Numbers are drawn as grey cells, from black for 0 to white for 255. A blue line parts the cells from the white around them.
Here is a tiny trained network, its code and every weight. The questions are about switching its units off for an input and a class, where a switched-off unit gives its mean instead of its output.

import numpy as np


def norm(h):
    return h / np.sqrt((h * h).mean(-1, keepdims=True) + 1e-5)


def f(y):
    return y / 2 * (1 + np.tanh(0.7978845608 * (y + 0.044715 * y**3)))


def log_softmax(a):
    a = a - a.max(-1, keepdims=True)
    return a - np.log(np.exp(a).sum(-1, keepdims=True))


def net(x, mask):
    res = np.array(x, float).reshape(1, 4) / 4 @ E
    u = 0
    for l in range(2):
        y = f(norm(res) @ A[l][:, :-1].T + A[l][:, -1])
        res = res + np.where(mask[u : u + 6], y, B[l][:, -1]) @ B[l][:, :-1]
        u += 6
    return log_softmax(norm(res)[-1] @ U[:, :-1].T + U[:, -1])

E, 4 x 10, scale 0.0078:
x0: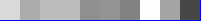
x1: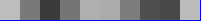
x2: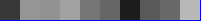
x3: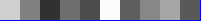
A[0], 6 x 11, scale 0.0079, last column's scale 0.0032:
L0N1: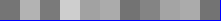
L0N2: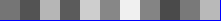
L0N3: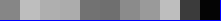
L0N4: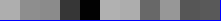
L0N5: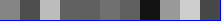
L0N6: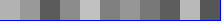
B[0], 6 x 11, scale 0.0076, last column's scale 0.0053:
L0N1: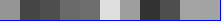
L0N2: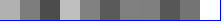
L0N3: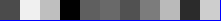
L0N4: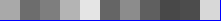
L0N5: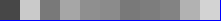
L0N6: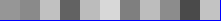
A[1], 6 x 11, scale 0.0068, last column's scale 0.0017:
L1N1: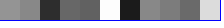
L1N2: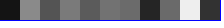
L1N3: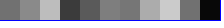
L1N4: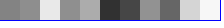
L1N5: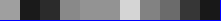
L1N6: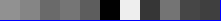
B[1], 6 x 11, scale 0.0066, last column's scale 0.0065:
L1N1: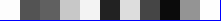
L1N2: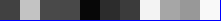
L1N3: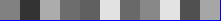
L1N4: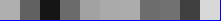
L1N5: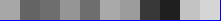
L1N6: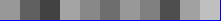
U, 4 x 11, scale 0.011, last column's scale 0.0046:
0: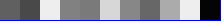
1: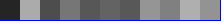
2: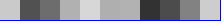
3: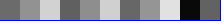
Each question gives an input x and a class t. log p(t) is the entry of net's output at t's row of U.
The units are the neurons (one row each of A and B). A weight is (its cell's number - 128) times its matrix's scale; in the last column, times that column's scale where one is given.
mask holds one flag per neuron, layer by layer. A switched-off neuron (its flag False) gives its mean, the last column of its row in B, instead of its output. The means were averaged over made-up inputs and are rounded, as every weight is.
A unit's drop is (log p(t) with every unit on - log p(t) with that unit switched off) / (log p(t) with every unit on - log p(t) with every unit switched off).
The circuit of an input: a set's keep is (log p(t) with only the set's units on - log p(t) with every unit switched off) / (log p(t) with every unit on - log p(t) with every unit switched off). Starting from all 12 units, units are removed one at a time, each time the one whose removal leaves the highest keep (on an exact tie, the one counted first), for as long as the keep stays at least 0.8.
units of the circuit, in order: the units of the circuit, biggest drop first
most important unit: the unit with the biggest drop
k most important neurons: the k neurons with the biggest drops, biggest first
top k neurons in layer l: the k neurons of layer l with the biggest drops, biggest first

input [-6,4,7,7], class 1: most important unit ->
L1N2
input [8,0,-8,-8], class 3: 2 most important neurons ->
(L0N3; L1N1)
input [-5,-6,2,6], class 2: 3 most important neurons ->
(L0N4; L1N1; L0N3)
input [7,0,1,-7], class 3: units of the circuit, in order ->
(L0N3; L1N1)
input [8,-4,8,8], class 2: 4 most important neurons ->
(L1N1; L0N1; L1N2; L0N6)
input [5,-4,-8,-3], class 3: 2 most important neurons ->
(L0N3; L1N1)
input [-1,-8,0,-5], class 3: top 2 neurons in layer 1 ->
(L1N3; L1N2)
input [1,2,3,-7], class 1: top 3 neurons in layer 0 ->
(L0N4; L0N5; L0N6)
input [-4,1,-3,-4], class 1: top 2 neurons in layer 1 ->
(L1N2; L1N1)
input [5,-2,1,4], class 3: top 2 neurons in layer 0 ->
(L0N3; L0N2)
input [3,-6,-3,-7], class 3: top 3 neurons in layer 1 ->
(L1N1; L1N3; L1N2)
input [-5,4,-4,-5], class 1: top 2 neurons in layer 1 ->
(L1N1; L1N2)
